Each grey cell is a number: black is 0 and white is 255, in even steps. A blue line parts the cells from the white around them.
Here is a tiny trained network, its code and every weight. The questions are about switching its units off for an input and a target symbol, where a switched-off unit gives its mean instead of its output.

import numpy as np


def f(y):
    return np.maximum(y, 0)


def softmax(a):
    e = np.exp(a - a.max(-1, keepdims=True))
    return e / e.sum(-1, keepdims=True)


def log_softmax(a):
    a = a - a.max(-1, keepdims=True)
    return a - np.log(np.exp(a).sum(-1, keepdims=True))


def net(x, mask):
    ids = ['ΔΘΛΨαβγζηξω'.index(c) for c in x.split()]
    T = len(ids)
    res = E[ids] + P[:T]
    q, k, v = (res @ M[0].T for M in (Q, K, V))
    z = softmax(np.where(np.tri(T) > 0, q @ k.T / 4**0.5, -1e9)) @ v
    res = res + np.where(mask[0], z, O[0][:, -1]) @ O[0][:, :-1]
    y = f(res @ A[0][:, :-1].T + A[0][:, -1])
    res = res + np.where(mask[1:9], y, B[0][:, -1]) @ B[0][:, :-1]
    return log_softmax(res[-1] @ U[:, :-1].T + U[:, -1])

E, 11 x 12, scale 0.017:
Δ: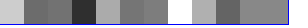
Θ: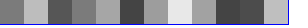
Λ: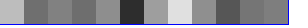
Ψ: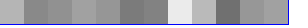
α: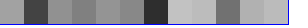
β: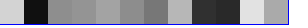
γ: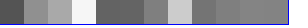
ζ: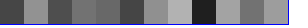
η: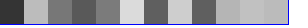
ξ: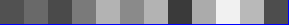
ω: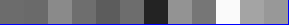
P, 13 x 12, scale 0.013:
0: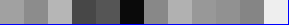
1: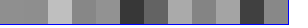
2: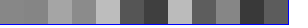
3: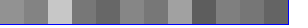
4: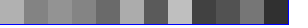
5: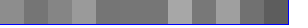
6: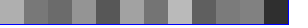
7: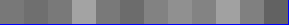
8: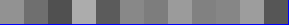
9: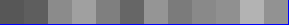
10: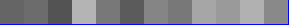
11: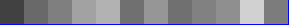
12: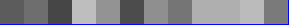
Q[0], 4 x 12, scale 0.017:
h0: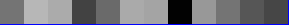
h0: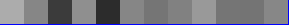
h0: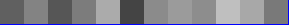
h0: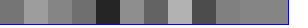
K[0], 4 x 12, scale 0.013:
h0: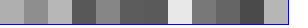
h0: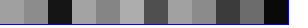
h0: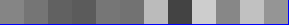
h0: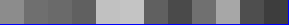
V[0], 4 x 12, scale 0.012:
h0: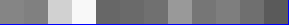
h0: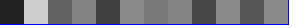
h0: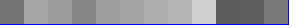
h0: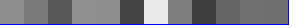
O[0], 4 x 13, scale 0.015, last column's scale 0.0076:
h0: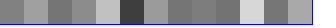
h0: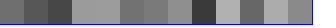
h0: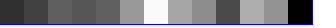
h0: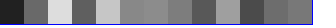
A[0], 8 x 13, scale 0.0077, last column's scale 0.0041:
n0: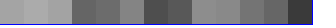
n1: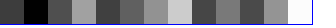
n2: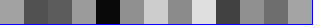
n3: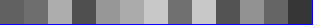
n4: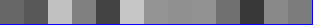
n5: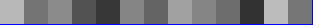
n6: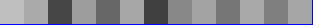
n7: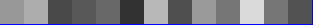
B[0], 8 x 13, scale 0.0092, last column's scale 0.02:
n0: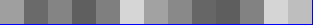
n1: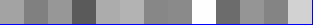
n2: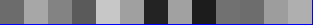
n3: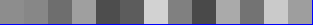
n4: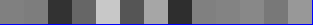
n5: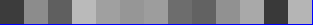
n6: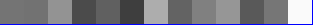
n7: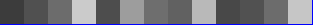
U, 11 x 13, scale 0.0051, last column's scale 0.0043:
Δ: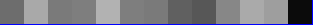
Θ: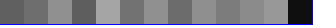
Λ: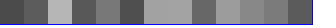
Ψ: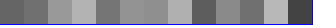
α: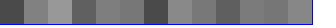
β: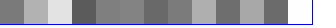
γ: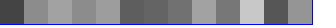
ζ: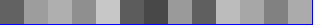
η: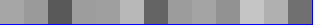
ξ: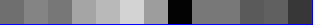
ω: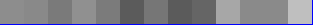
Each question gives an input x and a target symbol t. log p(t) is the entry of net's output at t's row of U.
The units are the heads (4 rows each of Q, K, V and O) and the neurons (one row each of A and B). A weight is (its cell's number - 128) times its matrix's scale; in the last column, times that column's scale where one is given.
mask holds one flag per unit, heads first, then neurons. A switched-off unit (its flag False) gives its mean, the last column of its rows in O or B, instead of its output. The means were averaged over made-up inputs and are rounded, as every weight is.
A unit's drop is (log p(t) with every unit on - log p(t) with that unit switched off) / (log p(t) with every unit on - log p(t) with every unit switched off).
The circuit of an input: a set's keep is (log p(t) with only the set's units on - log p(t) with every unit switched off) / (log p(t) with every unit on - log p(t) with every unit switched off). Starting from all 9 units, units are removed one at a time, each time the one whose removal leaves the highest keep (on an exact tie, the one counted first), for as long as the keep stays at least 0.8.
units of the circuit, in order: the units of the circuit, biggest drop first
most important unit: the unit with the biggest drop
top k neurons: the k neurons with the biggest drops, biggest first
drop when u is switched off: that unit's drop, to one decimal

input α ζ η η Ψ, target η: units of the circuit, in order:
(h0)
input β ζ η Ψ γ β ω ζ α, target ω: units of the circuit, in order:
(h0 n6)
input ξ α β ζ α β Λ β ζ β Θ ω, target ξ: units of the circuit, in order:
(h0 n4)
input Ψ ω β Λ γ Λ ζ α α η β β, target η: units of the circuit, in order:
(h0 n1)
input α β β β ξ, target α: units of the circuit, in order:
(h0 n2 n7)
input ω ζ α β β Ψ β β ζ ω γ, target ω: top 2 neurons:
(n6 n1)
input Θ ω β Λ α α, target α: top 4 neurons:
(n2 n7 n6 n1)
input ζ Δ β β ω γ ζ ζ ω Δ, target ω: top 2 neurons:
(n6 n1)
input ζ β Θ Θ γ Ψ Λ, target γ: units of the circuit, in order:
(h0 n7)
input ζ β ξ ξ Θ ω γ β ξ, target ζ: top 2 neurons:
(n7 n0)
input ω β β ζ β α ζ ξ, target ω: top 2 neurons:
(n6 n1)
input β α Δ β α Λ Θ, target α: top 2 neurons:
(n2 n7)
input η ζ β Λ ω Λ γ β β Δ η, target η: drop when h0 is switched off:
1.5
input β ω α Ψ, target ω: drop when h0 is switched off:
0.8
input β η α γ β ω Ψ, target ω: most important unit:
n6
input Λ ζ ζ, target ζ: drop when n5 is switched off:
0.0
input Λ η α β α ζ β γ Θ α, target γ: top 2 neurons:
(n7 n0)
